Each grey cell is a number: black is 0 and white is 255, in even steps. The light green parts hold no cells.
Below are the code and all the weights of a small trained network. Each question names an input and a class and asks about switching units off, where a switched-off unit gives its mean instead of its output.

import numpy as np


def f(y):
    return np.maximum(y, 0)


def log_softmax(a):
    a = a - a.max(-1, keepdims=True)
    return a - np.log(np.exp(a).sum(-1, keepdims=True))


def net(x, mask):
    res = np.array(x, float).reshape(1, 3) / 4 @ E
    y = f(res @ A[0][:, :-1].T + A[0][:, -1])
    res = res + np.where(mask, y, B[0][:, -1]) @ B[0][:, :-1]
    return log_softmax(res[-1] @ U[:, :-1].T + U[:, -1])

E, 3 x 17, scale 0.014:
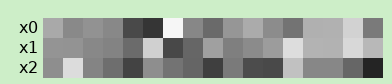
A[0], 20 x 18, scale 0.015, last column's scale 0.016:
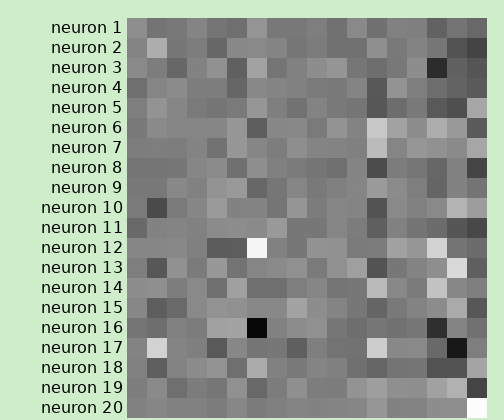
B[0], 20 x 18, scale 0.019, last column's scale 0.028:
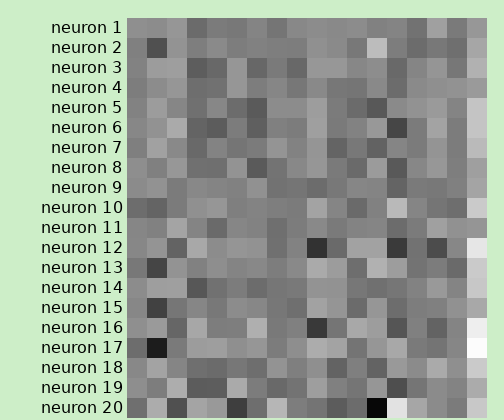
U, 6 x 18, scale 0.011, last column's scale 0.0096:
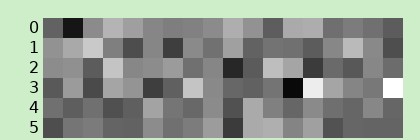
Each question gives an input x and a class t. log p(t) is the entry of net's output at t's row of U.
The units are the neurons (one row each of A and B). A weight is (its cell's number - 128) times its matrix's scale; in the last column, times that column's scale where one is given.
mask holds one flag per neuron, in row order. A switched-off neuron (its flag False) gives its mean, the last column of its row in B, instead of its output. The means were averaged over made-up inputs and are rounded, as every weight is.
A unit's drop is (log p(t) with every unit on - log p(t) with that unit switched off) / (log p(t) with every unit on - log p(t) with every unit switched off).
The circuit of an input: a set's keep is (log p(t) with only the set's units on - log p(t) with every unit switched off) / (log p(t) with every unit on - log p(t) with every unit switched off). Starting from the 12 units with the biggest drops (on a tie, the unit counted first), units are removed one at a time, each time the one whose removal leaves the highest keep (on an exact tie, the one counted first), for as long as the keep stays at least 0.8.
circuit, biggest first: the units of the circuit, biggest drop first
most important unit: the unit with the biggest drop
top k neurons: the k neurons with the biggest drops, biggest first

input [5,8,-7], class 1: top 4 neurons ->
neuron 17; neuron 6; neuron 19; neuron 14
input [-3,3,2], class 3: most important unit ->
neuron 12
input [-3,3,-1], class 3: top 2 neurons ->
neuron 12; neuron 20
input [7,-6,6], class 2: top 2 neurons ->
neuron 12; neuron 13
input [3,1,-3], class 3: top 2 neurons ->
neuron 17; neuron 16
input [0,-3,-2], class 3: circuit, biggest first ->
neuron 6; neuron 17
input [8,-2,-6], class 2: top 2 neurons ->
neuron 12; neuron 17
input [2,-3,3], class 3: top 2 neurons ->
neuron 13; neuron 6
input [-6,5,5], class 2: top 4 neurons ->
neuron 16; neuron 13; neuron 10; neuron 9
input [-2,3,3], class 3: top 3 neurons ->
neuron 13; neuron 20; neuron 12
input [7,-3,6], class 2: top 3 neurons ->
neuron 12; neuron 13; neuron 10
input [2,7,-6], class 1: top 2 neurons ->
neuron 17; neuron 6
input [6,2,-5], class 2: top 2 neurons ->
neuron 12; neuron 17
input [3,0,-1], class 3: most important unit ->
neuron 16
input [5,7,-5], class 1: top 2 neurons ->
neuron 17; neuron 6
